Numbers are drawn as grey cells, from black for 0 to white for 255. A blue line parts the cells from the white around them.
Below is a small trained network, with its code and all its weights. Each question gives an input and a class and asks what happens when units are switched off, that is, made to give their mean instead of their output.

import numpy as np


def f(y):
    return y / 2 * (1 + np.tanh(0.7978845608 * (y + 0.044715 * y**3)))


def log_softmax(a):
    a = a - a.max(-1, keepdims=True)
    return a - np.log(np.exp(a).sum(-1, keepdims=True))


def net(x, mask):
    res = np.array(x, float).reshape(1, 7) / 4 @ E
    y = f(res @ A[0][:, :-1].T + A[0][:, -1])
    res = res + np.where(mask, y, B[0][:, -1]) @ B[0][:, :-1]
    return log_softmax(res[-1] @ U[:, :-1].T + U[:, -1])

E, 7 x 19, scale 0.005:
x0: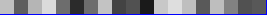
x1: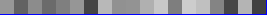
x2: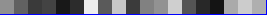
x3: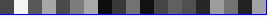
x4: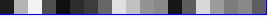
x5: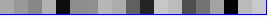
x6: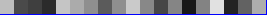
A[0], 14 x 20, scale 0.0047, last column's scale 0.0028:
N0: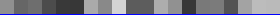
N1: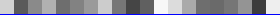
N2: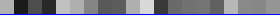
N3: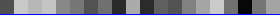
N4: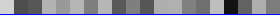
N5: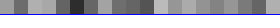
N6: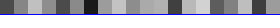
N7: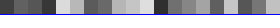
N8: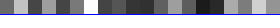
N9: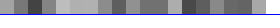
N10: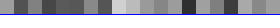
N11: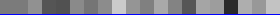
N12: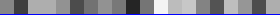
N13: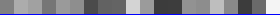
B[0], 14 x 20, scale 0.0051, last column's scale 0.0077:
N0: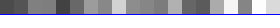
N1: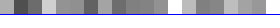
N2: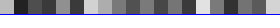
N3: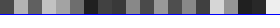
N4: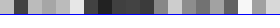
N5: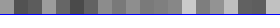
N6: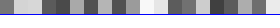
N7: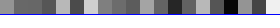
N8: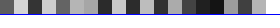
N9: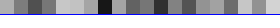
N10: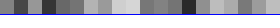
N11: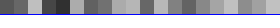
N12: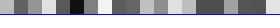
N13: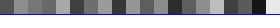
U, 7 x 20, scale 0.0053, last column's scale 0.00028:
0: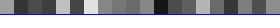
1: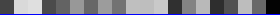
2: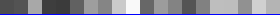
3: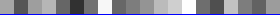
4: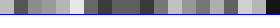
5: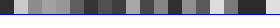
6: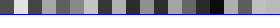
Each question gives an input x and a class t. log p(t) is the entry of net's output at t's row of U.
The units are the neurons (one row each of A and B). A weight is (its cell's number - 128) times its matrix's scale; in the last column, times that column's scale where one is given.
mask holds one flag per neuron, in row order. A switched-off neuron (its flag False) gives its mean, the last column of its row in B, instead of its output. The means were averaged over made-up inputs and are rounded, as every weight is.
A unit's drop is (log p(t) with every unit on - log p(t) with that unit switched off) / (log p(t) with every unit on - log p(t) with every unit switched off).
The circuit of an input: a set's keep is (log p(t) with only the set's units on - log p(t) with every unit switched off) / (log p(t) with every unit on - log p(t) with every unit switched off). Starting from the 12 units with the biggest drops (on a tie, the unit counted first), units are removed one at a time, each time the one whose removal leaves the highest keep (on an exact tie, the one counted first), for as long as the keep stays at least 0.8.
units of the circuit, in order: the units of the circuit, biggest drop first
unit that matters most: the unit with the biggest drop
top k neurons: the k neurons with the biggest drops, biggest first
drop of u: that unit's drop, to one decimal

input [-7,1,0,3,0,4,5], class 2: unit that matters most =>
N11
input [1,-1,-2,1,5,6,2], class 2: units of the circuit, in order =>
(N11, N0)
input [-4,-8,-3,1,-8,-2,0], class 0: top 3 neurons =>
(N2, N7, N0)
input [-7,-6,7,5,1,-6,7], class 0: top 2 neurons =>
(N2, N7)
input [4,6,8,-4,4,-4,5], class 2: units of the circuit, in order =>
(N10, N0)
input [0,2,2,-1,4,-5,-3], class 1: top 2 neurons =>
(N6, N1)
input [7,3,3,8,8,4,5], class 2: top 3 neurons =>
(N0, N11, N10)
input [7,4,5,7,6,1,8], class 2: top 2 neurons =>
(N0, N10)
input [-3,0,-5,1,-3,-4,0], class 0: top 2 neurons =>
(N7, N2)
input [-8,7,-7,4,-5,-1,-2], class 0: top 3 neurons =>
(N7, N2, N11)
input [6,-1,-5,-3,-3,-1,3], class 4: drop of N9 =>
0.1
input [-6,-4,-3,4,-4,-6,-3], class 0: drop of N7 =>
0.2
